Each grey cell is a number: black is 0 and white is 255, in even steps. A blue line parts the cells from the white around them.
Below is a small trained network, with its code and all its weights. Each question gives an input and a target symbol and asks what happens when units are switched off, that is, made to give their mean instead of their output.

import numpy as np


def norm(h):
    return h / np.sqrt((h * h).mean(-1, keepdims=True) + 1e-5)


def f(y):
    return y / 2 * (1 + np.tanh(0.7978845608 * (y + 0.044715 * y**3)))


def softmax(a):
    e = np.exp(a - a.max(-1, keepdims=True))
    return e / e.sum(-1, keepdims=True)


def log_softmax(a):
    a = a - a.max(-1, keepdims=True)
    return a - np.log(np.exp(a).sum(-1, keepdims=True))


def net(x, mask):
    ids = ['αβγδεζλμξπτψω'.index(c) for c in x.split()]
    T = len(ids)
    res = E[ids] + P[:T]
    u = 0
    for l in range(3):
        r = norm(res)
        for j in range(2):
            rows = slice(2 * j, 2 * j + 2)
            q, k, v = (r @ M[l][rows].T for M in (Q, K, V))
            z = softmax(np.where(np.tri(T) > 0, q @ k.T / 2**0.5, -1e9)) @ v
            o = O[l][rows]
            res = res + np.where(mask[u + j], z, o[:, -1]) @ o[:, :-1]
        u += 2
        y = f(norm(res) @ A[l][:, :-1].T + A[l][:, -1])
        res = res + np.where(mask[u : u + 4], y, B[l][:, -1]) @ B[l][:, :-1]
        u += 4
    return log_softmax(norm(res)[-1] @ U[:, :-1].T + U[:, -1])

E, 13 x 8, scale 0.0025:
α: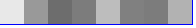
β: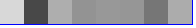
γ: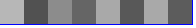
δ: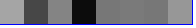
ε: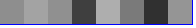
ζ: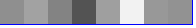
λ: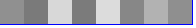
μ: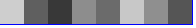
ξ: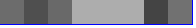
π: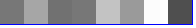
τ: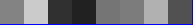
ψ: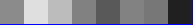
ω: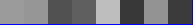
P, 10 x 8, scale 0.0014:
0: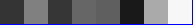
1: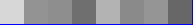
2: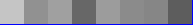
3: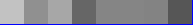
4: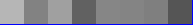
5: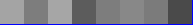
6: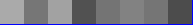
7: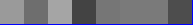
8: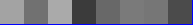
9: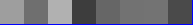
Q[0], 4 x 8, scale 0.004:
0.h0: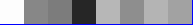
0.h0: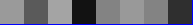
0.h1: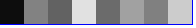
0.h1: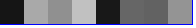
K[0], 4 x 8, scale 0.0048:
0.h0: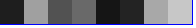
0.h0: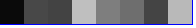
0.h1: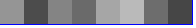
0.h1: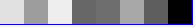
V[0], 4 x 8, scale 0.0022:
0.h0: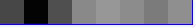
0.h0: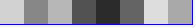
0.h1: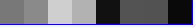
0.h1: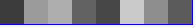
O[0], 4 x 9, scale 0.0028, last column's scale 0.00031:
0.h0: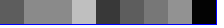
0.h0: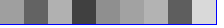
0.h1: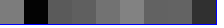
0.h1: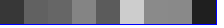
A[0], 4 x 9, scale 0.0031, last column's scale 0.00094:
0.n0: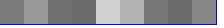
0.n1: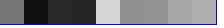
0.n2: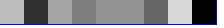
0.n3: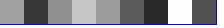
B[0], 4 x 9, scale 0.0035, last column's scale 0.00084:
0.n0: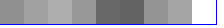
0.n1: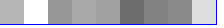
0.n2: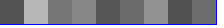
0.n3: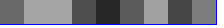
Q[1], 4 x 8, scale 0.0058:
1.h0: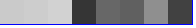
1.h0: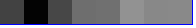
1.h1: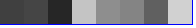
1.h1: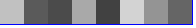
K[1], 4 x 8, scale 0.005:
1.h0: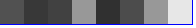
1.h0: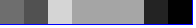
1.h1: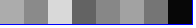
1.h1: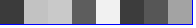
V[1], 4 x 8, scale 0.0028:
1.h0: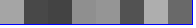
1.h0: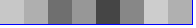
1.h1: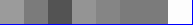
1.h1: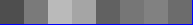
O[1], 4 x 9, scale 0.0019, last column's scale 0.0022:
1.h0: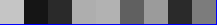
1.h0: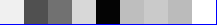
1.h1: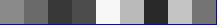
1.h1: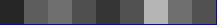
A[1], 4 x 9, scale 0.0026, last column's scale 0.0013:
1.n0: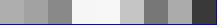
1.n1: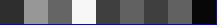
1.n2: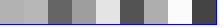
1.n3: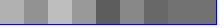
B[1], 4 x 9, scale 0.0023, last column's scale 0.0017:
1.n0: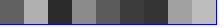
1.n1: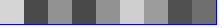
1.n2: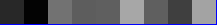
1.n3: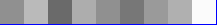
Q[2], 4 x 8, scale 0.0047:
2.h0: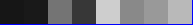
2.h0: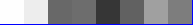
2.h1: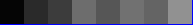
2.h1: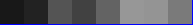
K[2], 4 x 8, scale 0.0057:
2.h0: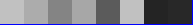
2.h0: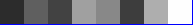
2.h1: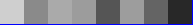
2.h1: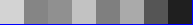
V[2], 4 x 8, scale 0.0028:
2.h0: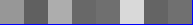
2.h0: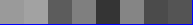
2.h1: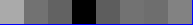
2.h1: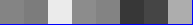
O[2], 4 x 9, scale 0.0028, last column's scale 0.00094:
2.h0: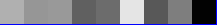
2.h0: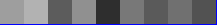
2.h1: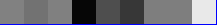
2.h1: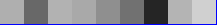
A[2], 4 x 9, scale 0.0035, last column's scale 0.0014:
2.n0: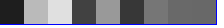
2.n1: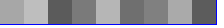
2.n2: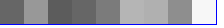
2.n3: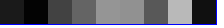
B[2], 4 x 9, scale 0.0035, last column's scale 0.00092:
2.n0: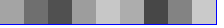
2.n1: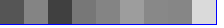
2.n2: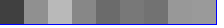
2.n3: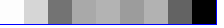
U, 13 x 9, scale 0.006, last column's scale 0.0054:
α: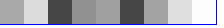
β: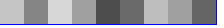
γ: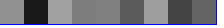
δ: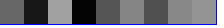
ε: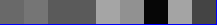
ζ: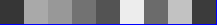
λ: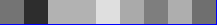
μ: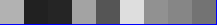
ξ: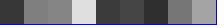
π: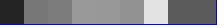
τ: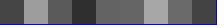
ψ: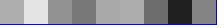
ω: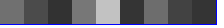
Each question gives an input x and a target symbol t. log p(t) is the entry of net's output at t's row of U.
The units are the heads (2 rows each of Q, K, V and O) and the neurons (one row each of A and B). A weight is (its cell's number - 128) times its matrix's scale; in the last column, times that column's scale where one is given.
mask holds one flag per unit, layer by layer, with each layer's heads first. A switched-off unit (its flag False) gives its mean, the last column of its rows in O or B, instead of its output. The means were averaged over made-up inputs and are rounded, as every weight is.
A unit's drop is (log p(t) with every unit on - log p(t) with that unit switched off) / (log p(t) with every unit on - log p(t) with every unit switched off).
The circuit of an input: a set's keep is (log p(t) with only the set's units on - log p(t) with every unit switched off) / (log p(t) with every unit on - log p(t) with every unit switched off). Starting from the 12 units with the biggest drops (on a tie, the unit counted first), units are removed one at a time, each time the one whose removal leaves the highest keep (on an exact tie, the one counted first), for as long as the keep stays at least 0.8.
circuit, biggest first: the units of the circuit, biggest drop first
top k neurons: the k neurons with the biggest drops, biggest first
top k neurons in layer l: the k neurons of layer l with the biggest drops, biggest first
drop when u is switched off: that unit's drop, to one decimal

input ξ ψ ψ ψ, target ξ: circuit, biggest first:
(0.h0)
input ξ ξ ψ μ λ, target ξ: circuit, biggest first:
(0.h0 1.n2)
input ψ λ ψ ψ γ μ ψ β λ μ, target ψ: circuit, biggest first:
(0.n1 0.h0)
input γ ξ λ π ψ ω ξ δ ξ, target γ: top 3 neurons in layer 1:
(1.n1 1.n0 1.n2)
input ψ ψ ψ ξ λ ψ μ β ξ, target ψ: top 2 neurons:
(0.n1 0.n3)
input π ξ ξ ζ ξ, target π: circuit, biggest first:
(0.n3 2.h1 2.h0)
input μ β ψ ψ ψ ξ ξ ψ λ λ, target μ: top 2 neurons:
(1.n2 1.n0)
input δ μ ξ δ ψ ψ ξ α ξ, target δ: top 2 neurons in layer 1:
(1.n1 1.n2)
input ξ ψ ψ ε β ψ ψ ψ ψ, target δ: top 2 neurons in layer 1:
(1.n1 1.n0)
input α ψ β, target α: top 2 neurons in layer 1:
(1.n0 1.n1)
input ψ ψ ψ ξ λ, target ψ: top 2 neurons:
(0.n1 0.n2)
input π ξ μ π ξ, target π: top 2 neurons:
(0.n3 1.n2)
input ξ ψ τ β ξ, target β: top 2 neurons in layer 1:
(1.n1 1.n0)
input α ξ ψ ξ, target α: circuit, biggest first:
(0.h1)
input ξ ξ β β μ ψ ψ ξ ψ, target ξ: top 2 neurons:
(1.n2 0.n3)
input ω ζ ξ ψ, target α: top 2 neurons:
(1.n2 0.n3)
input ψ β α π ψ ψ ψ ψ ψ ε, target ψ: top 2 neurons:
(0.n1 0.n2)
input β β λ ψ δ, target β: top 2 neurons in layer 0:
(0.n3 0.n2)
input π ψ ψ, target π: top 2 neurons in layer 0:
(0.n1 0.n3)
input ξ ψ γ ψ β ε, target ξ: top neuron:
(0.n3)
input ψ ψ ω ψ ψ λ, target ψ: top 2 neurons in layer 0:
(0.n1 0.n2)
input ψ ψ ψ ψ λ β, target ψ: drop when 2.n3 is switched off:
0.0
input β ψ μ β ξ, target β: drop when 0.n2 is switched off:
0.1
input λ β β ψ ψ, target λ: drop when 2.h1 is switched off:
0.1
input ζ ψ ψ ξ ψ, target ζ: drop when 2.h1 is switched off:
0.1
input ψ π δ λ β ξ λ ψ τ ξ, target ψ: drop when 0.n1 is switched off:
0.2
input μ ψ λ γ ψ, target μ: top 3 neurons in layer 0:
(0.n1 0.n3 0.n2)
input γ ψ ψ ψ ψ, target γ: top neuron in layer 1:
(1.n1)
